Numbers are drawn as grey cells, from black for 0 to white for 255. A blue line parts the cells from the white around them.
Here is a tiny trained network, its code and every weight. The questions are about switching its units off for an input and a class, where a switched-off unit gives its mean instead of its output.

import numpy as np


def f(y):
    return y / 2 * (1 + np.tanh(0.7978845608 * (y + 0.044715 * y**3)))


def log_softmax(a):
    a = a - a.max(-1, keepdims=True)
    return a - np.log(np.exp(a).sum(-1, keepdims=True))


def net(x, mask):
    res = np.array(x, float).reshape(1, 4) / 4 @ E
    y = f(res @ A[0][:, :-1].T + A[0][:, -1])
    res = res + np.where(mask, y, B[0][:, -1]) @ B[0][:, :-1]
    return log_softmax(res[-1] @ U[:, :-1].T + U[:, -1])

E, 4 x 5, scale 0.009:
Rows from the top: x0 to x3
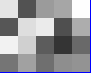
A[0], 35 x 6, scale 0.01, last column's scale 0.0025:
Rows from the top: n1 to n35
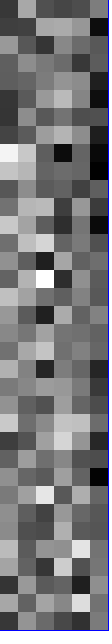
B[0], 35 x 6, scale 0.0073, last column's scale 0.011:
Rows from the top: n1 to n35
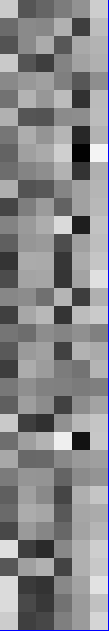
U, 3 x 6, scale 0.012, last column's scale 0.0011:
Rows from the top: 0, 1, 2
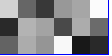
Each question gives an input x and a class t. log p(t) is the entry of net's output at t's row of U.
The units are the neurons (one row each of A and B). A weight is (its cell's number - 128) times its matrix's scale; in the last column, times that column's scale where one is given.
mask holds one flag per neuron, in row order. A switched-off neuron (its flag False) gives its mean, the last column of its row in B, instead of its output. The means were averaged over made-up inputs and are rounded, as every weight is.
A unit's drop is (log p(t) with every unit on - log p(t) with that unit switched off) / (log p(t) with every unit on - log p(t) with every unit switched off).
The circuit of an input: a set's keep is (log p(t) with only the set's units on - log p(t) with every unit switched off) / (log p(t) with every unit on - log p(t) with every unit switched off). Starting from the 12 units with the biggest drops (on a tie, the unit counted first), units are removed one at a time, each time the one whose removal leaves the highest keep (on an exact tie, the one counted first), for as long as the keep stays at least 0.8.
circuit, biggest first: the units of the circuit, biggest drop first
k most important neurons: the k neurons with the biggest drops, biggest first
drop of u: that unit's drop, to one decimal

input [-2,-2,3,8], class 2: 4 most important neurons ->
n31, n24, n34, n16
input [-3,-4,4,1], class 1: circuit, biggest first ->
n18, n15
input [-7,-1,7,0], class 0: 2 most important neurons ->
n33, n35
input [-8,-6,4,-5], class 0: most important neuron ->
n33
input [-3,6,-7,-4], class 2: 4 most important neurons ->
n25, n6, n8, n2
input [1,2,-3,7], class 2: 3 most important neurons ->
n18, n15, n32
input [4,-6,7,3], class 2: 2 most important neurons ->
n9, n13
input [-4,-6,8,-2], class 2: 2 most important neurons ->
n9, n13
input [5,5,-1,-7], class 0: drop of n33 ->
-0.1
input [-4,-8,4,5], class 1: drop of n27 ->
0.0
